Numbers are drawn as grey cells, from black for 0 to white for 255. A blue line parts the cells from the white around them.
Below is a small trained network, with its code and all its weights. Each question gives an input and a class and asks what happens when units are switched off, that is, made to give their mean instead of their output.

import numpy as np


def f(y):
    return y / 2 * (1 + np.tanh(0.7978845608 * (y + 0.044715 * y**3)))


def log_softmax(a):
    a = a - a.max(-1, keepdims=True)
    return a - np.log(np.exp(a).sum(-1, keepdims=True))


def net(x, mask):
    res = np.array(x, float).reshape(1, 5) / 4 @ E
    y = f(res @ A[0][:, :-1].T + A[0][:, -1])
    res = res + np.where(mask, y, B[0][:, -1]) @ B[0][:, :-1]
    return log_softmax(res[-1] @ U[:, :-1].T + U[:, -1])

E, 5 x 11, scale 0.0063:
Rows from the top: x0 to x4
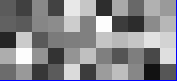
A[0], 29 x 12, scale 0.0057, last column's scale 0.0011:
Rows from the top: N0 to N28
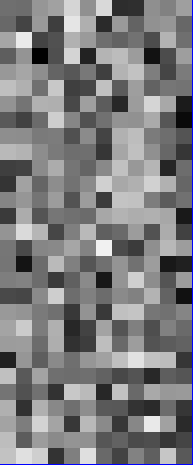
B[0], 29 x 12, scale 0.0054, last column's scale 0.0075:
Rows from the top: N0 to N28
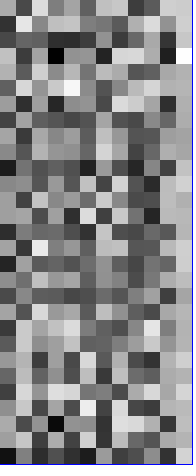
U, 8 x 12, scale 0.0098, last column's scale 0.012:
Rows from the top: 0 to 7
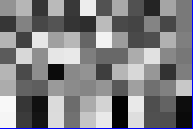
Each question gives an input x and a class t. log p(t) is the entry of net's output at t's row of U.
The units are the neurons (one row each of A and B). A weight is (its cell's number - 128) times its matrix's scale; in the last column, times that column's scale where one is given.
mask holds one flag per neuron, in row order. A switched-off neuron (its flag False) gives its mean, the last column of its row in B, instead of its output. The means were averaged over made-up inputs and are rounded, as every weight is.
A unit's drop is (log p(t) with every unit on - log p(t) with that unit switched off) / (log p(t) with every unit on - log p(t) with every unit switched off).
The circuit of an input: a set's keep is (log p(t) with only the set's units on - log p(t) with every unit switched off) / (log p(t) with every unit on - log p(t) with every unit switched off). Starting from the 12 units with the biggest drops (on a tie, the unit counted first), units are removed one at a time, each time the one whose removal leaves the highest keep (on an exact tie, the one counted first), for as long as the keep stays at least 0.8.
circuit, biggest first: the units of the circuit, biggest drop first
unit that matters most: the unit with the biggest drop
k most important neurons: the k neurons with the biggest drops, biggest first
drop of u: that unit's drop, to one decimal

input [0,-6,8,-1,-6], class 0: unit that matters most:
N22
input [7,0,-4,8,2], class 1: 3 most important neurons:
[N28; N2; N14]
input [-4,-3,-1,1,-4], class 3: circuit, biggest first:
[N20; N5]
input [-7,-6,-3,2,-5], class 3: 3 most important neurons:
[N20; N5; N21]
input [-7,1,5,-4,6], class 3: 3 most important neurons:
[N5; N21; N20]
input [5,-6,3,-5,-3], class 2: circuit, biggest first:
[N12; N19; N17]
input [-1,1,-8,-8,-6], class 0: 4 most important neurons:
[N25; N27; N23; N28]
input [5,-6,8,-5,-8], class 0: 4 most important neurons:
[N22; N11; N3; N13]
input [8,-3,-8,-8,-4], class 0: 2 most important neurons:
[N25; N27]
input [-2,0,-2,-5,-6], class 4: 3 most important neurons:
[N26; N6; N28]
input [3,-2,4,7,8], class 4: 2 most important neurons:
[N3; N10]
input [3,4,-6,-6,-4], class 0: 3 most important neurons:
[N25; N27; N28]
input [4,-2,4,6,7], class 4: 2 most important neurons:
[N3; N10]
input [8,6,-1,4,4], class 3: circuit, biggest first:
[N1]
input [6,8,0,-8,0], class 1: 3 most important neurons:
[N10; N16; N18]
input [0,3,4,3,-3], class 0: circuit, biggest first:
[N11; N22]
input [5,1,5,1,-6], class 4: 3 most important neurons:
[N26; N6; N25]
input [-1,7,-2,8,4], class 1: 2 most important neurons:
[N28; N2]
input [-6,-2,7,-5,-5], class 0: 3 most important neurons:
[N22; N11; N13]
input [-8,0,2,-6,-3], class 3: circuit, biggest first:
[N5]
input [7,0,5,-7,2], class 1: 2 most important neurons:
[N10; N7]
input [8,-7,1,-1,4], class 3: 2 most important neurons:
[N24; N1]
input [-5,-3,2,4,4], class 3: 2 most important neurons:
[N20; N5]
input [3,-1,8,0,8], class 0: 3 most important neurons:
[N22; N13; N11]
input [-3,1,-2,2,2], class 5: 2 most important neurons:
[N24; N1]
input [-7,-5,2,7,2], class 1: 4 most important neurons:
[N28; N2; N14; N24]
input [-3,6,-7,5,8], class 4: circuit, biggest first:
[N3]
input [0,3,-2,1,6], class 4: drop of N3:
0.2
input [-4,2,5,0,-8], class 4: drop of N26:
0.5
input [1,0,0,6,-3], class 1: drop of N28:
0.1
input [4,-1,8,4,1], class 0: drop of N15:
0.0
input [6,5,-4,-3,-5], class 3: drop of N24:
0.3
